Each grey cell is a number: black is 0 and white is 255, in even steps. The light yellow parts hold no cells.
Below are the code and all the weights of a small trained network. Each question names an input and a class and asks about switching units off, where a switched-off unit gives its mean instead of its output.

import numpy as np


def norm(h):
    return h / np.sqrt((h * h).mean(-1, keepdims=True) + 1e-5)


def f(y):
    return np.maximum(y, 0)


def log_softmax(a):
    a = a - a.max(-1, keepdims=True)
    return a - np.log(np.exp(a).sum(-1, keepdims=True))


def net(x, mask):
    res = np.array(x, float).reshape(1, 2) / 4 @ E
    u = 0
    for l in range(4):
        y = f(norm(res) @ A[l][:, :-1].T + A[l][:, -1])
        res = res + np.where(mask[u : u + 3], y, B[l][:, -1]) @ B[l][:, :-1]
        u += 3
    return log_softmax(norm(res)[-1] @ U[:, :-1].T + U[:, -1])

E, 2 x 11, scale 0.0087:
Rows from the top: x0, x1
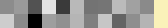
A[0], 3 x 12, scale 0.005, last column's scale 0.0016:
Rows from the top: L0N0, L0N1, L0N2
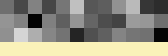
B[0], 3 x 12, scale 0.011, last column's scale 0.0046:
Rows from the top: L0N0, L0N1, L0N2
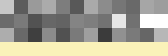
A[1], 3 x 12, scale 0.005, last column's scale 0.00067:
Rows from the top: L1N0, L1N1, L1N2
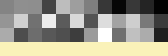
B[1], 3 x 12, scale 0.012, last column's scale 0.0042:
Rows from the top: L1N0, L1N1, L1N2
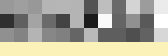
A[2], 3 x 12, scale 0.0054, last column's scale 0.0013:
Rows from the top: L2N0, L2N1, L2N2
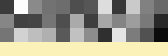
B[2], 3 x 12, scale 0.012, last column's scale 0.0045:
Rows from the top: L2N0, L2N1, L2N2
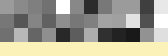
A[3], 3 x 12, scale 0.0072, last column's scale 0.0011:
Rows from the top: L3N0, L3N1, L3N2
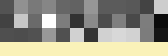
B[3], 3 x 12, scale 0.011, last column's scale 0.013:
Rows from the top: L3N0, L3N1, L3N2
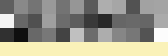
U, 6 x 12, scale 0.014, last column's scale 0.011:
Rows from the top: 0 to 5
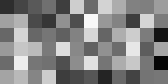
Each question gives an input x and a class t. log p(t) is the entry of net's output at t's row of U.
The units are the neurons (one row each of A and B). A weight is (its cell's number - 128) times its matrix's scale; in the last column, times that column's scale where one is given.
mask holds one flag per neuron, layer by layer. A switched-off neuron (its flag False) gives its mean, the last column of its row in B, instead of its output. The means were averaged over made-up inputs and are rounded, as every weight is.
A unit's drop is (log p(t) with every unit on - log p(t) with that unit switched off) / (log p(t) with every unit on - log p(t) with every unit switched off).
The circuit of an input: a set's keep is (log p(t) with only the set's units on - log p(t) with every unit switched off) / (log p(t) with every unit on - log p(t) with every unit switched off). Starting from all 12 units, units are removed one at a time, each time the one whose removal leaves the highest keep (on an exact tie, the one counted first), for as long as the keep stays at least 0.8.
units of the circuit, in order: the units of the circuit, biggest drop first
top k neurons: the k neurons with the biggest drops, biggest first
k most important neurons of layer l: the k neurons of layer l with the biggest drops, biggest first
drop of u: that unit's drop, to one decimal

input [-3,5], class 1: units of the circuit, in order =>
L1N1, L3N2
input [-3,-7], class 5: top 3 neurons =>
L1N1, L0N2, L3N2
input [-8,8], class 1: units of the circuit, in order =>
L3N2
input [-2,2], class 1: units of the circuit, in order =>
L1N1, L3N2
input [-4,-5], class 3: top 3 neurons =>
L0N1, L1N0, L3N2
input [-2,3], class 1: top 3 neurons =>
L1N1, L3N2, L1N2
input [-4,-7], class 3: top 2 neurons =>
L0N1, L1N0
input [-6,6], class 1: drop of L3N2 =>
0.3
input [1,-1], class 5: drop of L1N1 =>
1.2
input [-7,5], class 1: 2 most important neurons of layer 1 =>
L1N1, L1N2
